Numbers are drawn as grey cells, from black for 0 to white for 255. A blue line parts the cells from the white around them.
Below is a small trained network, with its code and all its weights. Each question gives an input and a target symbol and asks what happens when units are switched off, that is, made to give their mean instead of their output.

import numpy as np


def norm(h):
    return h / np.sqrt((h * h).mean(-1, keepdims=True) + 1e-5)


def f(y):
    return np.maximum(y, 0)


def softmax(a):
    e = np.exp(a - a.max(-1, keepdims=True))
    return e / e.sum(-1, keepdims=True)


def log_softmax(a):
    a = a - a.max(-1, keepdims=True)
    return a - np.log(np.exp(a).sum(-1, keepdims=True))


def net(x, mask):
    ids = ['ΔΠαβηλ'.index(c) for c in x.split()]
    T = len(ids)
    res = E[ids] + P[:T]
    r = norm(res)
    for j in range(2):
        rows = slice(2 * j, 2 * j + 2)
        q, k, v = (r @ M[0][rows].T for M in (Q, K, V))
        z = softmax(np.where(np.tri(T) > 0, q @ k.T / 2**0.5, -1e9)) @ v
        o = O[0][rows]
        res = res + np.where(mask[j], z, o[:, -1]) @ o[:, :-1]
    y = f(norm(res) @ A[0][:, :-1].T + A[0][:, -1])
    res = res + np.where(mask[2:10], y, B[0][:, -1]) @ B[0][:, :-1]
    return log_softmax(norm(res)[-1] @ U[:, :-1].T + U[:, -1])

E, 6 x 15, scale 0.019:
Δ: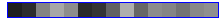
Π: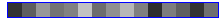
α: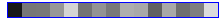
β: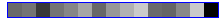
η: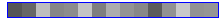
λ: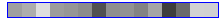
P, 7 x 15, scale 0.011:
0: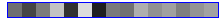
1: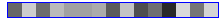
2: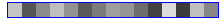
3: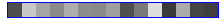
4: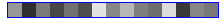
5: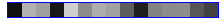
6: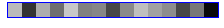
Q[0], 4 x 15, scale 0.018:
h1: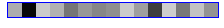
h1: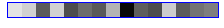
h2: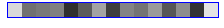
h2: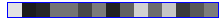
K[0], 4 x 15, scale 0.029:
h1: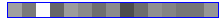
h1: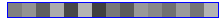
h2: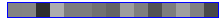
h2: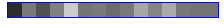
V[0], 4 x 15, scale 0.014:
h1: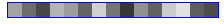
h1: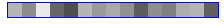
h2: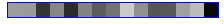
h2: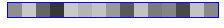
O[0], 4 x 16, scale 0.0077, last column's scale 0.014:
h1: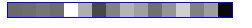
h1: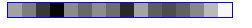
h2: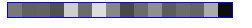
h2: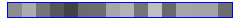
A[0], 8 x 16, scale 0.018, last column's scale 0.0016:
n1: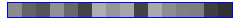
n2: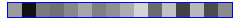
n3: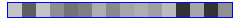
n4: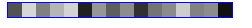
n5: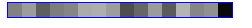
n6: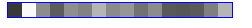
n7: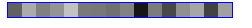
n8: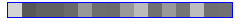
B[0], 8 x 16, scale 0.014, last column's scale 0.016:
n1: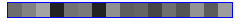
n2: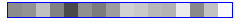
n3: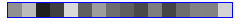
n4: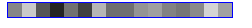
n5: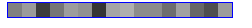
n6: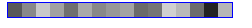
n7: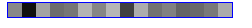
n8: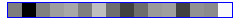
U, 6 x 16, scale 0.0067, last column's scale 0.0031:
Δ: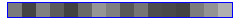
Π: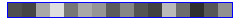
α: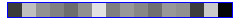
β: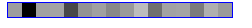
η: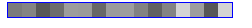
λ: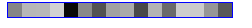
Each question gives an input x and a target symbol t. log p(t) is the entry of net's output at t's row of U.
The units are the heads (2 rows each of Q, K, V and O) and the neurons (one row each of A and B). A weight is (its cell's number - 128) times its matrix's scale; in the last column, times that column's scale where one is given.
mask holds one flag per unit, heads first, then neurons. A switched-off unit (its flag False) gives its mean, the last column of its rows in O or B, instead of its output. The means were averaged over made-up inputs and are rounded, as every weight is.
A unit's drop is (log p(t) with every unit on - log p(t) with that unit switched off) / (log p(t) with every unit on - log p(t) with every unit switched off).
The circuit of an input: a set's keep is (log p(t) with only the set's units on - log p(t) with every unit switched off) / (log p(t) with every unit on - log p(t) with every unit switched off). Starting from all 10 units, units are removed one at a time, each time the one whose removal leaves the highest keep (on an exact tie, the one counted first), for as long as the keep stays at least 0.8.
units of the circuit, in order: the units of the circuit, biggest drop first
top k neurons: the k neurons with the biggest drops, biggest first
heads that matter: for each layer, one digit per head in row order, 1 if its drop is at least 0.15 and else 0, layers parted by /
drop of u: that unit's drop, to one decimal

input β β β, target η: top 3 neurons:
[n5; n8; n1]
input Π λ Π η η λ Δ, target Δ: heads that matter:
10
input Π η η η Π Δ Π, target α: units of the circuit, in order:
[n3; n2]
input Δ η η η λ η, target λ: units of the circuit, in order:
[h2]
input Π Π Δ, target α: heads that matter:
11
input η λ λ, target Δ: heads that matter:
00
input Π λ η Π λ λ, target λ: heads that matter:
01
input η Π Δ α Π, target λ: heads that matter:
11
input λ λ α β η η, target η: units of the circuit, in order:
[h1; n5]
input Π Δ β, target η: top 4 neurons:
[n3; n2; n1; n4]
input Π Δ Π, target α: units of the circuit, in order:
[n3; n2; h1]
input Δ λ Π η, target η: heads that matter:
00
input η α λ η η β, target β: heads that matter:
10
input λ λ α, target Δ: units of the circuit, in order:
[h1]
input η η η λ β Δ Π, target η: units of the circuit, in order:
[n3; h1]
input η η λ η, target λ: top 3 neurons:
[n8; n3; n7]
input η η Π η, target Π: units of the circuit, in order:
[n2; h1]
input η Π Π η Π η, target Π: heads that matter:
00
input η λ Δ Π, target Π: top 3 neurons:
[n2; n6; n7]
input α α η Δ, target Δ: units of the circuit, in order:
[n2]
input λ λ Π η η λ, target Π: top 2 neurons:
[n6; n2]
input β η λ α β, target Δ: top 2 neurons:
[n3; n8]
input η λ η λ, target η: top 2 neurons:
[n2; n5]
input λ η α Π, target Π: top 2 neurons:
[n2; n7]
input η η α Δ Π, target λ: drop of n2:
0.4
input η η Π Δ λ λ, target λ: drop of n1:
0.0
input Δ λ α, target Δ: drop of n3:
0.1
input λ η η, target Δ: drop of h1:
1.1
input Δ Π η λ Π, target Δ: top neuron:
[n3]
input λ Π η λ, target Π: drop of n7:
0.2
